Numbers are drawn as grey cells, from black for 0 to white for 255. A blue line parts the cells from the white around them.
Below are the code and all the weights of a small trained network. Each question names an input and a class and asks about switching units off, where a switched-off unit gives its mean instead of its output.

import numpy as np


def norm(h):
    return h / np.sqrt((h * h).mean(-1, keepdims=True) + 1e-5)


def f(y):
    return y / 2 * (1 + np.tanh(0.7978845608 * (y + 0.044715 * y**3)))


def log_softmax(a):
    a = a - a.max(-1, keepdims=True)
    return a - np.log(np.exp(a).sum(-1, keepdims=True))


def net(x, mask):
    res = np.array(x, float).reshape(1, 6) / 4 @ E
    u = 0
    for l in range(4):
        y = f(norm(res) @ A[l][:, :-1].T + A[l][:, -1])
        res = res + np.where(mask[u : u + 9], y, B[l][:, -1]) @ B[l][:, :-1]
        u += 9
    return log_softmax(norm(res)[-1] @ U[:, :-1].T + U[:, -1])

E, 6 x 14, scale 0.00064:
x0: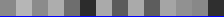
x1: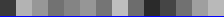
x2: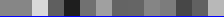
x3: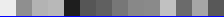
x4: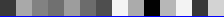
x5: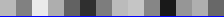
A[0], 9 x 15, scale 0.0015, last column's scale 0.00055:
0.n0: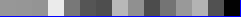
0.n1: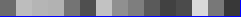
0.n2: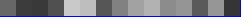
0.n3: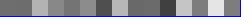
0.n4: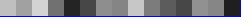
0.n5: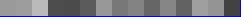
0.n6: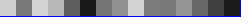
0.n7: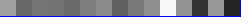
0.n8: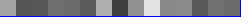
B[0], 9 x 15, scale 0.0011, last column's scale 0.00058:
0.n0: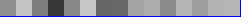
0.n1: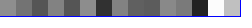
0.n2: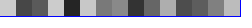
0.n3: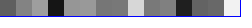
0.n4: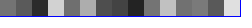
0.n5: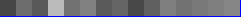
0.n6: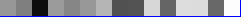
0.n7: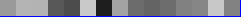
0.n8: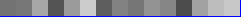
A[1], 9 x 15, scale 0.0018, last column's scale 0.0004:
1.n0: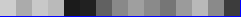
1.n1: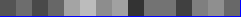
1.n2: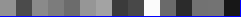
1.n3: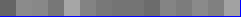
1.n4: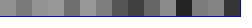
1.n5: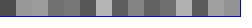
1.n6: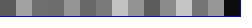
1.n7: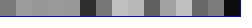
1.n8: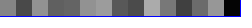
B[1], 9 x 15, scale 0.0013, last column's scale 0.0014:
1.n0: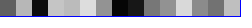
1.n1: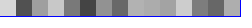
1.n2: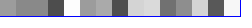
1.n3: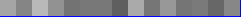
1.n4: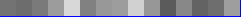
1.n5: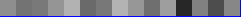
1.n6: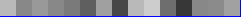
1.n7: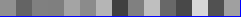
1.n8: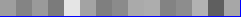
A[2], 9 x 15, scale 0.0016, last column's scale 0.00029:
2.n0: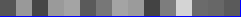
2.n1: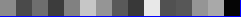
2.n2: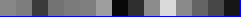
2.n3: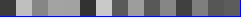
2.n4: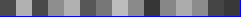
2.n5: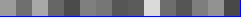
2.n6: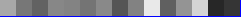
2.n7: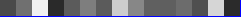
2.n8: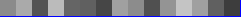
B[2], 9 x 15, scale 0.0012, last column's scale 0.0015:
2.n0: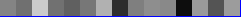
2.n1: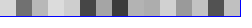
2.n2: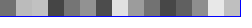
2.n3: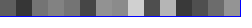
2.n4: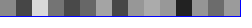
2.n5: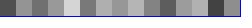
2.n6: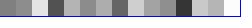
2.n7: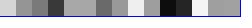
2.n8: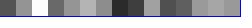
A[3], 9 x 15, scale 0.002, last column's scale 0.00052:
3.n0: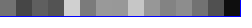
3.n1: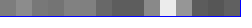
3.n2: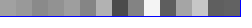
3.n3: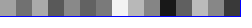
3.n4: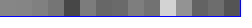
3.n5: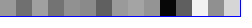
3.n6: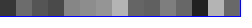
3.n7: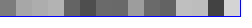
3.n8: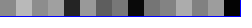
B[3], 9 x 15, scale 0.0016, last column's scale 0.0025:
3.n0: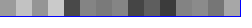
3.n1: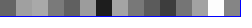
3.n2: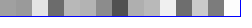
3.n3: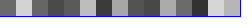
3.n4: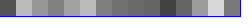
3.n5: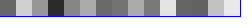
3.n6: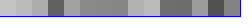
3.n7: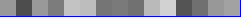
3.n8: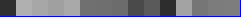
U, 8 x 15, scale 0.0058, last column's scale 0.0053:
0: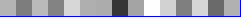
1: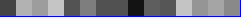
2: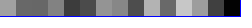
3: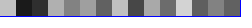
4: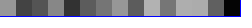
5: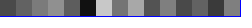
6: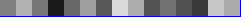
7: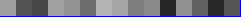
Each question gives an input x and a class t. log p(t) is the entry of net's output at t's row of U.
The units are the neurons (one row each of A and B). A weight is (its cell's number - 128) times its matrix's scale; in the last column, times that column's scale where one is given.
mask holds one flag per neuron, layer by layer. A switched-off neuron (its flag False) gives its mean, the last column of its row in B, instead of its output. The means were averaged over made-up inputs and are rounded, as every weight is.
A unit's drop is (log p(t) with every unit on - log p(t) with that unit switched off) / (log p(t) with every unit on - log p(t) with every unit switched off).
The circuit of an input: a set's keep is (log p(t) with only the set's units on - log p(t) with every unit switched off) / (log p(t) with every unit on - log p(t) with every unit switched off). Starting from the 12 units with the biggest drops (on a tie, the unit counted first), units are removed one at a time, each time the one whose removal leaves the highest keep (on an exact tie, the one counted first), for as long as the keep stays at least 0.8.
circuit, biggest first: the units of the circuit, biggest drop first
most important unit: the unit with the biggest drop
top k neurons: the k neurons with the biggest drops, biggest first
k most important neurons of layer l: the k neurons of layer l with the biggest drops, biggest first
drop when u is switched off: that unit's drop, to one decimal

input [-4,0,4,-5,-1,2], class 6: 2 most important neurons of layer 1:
(1.n0 1.n7)
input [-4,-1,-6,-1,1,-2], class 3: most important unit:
0.n2
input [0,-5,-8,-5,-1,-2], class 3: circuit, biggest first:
(0.n2 3.n5 2.n7)
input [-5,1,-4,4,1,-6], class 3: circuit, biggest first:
(3.n5 0.n2 3.n2)
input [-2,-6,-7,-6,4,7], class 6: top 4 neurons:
(1.n0 3.n3 1.n2 2.n1)
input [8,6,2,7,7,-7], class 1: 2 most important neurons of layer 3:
(3.n5 3.n8)
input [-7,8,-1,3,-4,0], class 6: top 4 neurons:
(0.n6 1.n0 3.n3 1.n7)
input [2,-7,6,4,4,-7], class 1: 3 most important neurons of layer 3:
(3.n8 3.n5 3.n3)
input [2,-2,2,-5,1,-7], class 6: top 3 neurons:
(3.n2 3.n1 3.n6)
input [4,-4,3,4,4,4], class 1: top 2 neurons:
(1.n2 3.n8)
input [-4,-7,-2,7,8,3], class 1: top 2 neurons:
(1.n2 3.n8)
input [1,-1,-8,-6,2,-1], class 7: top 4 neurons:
(3.n5 3.n2 0.n2 2.n6)
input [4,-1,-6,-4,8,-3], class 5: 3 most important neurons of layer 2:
(2.n0 2.n4 2.n2)
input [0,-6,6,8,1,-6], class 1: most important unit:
0.n7
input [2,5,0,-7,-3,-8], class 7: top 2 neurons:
(3.n2 3.n5)
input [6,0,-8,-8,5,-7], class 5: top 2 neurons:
(3.n3 3.n5)
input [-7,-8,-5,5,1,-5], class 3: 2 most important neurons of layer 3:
(3.n2 3.n5)
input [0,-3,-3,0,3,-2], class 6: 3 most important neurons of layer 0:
(0.n6 0.n4 0.n5)
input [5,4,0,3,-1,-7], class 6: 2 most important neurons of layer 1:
(1.n0 1.n4)
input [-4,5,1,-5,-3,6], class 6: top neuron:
(3.n3)
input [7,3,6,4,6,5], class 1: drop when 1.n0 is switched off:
0.2
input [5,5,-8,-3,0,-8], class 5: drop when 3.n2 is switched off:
0.2
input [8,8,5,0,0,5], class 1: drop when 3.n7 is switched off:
0.0
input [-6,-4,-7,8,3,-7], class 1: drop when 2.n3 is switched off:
0.1
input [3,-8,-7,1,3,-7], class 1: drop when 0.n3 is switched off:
0.2
